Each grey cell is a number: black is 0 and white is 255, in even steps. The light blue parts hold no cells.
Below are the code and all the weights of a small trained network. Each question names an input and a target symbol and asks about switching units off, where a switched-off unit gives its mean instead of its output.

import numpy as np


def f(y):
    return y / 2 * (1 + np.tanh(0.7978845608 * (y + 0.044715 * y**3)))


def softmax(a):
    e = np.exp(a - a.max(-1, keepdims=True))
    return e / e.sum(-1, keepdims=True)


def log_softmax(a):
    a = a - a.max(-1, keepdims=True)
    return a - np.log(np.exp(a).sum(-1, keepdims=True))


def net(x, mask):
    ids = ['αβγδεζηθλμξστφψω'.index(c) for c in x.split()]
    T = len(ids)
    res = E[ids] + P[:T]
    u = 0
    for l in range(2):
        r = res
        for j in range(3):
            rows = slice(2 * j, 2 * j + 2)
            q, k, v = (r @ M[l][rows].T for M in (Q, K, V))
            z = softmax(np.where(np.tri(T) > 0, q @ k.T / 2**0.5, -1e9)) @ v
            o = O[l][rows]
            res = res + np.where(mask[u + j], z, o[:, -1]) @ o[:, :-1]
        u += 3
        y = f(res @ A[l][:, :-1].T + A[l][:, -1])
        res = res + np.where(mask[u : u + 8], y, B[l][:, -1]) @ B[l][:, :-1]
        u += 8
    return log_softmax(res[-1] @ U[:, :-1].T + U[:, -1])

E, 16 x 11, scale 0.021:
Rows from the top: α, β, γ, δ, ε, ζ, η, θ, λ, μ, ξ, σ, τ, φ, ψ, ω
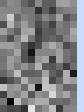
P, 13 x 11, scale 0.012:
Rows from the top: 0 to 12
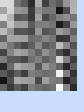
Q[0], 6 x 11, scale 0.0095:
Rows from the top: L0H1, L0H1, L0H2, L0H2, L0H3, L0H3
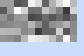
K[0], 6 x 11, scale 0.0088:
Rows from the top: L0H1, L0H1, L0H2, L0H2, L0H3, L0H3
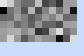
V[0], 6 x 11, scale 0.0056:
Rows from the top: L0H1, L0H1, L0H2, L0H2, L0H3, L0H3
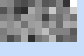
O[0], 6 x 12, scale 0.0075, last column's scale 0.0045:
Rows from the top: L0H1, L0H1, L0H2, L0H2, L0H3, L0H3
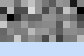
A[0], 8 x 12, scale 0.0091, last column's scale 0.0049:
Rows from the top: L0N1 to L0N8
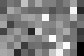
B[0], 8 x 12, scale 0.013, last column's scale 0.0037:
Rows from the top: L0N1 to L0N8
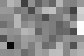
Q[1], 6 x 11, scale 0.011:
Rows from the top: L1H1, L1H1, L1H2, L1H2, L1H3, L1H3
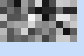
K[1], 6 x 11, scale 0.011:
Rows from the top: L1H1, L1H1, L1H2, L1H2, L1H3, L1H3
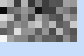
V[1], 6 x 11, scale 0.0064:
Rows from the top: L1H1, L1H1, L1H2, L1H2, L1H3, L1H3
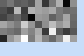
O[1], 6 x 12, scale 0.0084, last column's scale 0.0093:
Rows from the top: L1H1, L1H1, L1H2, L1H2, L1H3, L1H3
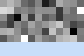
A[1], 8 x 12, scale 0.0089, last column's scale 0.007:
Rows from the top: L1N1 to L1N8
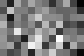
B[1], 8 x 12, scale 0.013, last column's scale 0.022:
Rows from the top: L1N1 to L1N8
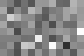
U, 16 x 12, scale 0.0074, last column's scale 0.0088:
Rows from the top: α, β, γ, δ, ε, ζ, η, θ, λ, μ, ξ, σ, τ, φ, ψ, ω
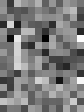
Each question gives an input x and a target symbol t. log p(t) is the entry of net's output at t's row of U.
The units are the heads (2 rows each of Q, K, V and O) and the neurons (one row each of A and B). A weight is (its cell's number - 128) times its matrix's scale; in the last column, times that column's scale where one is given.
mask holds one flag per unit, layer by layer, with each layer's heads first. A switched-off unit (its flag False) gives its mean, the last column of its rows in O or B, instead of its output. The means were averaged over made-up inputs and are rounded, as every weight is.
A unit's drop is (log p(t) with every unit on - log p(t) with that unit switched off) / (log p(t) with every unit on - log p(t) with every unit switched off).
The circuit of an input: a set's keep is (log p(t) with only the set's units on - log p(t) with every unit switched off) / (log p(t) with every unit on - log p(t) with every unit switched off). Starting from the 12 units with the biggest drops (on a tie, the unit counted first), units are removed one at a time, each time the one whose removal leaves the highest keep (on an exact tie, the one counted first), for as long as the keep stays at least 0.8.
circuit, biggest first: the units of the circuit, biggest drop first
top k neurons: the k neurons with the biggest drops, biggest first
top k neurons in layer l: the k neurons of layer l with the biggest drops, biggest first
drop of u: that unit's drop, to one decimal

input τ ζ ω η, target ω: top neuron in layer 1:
L1N2
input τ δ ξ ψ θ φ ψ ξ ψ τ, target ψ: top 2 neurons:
L0N4, L0N3
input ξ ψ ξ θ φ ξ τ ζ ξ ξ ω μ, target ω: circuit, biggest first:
L0H1, L1H3
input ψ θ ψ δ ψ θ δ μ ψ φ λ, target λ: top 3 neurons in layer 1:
L1N5, L1N6, L1N4
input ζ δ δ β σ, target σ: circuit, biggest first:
L1N5, L1H3
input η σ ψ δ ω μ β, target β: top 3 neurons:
L1N6, L0N7, L1N1
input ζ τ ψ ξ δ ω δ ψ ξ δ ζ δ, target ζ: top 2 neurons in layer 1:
L1N5, L1N2
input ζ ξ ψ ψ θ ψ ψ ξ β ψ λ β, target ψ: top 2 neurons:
L0N2, L1N2
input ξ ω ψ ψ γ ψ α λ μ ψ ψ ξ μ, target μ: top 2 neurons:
L1N5, L1N7
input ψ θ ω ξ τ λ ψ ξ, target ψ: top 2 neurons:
L0N4, L1N5
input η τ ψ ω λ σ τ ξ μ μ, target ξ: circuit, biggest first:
L0N2, L0H1, L1N8, L1H2
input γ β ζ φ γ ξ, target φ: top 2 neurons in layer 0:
L0N6, L0N5
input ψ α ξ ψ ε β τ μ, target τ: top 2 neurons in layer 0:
L0N2, L0N6
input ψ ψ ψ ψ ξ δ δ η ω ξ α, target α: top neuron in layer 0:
L0N7
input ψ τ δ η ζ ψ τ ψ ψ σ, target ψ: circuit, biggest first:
L0N2, L1H1, L1H2, L1H3
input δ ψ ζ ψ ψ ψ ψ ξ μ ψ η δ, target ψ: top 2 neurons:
L0N2, L1N2
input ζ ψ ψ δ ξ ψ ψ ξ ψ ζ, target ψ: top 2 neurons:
L0N2, L0N4
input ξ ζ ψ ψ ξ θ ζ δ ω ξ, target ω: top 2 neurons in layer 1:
L1N2, L1N5
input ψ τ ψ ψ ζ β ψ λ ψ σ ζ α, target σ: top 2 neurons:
L0N1, L1N5
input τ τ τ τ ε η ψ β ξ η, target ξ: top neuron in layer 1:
L1N8
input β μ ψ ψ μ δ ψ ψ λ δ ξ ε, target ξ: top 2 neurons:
L0N2, L1N8
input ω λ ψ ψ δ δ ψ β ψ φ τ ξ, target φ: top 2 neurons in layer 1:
L1N4, L1N5
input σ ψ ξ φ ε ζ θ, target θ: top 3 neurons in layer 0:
L0N5, L0N7, L0N8
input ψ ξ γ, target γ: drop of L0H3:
0.1
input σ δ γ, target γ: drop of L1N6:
0.1
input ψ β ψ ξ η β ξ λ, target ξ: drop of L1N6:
0.0
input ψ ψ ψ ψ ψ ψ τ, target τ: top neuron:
L0N8
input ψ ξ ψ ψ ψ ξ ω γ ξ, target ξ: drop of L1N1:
0.7
